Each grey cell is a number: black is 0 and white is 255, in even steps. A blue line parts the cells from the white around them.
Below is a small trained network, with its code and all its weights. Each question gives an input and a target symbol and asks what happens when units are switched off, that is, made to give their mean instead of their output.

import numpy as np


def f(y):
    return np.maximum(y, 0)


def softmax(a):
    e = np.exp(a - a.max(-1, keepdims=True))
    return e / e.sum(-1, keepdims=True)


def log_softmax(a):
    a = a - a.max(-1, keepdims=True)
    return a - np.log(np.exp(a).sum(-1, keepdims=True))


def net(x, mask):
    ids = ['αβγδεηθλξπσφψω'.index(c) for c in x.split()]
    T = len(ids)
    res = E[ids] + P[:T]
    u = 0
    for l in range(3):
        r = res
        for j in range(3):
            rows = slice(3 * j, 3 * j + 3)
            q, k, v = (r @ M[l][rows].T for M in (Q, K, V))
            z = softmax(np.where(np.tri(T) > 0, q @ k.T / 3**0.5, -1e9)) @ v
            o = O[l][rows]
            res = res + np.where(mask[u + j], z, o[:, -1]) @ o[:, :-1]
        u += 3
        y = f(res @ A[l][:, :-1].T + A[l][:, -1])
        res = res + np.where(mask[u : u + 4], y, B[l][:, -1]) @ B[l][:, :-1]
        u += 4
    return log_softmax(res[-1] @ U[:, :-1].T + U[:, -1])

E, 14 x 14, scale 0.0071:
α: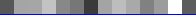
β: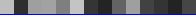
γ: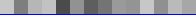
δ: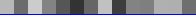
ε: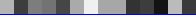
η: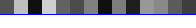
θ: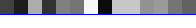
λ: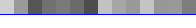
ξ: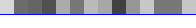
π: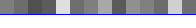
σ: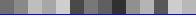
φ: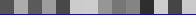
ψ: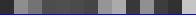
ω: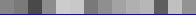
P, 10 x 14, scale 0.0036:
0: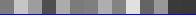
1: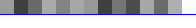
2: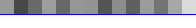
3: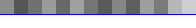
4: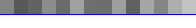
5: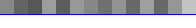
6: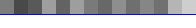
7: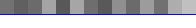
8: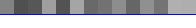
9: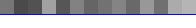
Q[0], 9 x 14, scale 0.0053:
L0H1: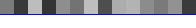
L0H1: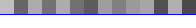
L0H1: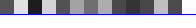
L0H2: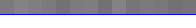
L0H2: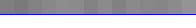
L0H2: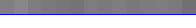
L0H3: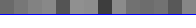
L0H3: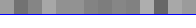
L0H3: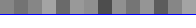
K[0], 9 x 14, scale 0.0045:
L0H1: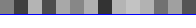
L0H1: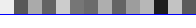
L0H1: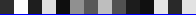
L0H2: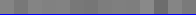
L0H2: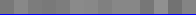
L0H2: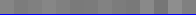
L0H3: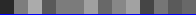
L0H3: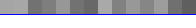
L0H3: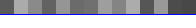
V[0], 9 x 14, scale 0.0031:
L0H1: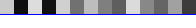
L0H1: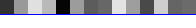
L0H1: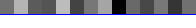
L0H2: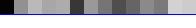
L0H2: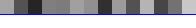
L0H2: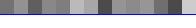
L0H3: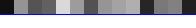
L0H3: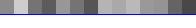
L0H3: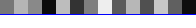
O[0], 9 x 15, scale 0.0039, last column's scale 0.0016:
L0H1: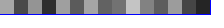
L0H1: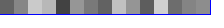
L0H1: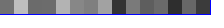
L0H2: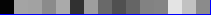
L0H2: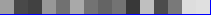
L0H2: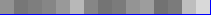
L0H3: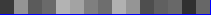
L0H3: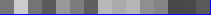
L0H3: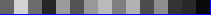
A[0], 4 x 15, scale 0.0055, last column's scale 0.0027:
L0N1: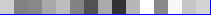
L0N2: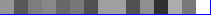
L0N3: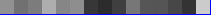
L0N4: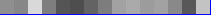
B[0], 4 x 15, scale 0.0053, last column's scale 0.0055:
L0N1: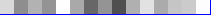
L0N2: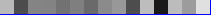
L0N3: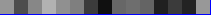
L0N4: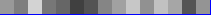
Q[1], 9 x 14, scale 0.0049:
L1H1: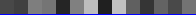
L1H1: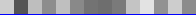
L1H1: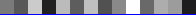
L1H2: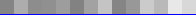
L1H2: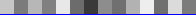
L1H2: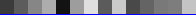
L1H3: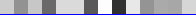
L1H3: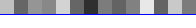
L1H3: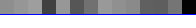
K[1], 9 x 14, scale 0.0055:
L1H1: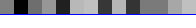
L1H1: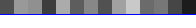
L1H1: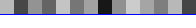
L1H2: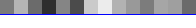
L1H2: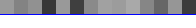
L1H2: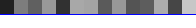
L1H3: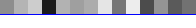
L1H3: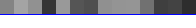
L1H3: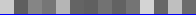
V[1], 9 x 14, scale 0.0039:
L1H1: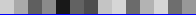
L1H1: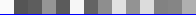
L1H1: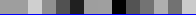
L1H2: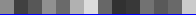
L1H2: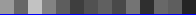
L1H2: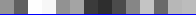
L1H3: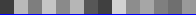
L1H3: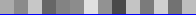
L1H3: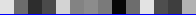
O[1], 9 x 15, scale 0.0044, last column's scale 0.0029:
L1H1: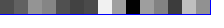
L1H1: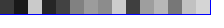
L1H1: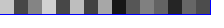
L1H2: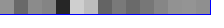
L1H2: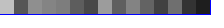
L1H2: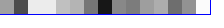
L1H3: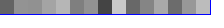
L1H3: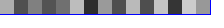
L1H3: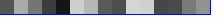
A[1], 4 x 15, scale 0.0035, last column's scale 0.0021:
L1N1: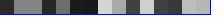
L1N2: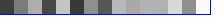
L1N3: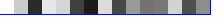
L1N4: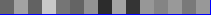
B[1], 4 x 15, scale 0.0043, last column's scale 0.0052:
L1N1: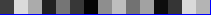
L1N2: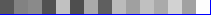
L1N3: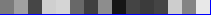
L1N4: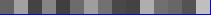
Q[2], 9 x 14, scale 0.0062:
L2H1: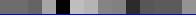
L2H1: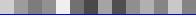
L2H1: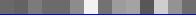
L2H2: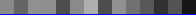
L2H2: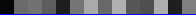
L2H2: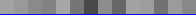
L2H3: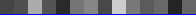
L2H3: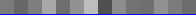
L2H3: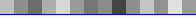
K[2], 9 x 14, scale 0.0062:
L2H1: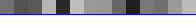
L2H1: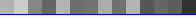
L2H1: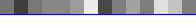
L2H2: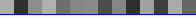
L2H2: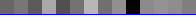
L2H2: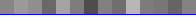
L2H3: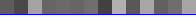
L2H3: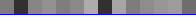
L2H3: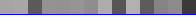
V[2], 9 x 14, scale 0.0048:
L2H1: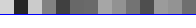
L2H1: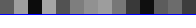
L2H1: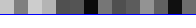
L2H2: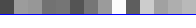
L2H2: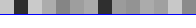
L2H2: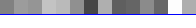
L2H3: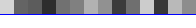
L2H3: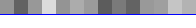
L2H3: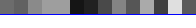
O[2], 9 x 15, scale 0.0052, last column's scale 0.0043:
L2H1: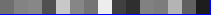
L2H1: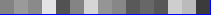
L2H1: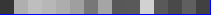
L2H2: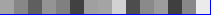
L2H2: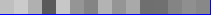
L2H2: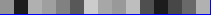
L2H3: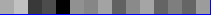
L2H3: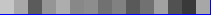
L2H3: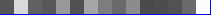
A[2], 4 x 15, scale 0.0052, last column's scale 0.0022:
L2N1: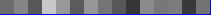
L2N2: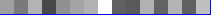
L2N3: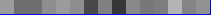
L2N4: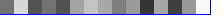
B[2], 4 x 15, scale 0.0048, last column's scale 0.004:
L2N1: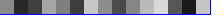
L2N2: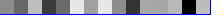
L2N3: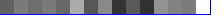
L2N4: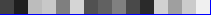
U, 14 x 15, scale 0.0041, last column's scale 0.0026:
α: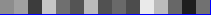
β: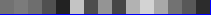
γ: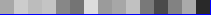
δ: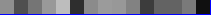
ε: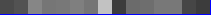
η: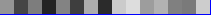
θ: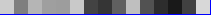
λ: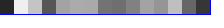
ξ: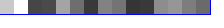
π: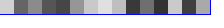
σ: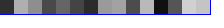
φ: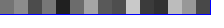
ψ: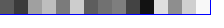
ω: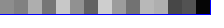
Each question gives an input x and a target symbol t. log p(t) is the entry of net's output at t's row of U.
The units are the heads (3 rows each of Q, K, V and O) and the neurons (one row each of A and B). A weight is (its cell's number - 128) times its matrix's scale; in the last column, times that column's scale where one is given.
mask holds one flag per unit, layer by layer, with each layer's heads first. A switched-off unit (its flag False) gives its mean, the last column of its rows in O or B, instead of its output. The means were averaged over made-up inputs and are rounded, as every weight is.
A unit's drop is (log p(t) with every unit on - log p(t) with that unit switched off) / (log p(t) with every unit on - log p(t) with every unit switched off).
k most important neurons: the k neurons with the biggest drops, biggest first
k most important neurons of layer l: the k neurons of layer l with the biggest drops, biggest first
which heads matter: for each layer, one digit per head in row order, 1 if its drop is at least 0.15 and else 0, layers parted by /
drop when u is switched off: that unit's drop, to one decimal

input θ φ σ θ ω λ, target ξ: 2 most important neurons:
[L1N3; L0N1]
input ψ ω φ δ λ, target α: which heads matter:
000 / 000 / 010
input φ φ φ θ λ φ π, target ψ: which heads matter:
000 / 000 / 001
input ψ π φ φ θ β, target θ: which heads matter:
000 / 010 / 010
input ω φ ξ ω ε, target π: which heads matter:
000 / 000 / 000
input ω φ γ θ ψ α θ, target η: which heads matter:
000 / 000 / 100
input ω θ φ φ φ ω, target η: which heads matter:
000 / 100 / 100
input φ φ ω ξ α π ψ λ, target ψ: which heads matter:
000 / 010 / 001
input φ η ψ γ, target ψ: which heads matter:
000 / 000 / 001
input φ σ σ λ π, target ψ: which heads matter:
000 / 010 / 001
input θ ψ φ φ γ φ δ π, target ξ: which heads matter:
000 / 000 / 000
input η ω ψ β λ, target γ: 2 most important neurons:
[L0N1; L0N3]
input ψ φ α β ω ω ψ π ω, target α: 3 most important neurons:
[L1N1; L0N1; L2N1]
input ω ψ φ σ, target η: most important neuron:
[L1N2]
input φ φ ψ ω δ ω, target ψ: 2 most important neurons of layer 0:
[L0N1; L0N2]
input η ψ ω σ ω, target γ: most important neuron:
[L0N1]
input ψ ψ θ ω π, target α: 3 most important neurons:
[L1N1; L0N1; L2N1]
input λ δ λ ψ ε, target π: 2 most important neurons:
[L0N1; L2N2]
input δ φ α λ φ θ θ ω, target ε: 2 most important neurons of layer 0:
[L0N4; L0N1]
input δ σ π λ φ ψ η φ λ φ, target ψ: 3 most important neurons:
[L2N4; L0N1; L0N2]
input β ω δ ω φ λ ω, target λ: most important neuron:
[L0N3]
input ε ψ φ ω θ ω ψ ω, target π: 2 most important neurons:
[L0N1; L2N2]
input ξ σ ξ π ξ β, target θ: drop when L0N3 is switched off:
0.3
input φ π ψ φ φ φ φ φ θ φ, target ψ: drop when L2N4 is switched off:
0.2
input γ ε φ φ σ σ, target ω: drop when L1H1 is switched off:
0.2
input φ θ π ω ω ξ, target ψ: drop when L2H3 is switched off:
0.3
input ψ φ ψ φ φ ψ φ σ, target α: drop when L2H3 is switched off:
0.1
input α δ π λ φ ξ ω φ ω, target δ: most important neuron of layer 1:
[L1N3]
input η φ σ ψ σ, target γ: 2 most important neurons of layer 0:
[L0N1; L0N3]
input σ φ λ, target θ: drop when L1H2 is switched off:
0.1
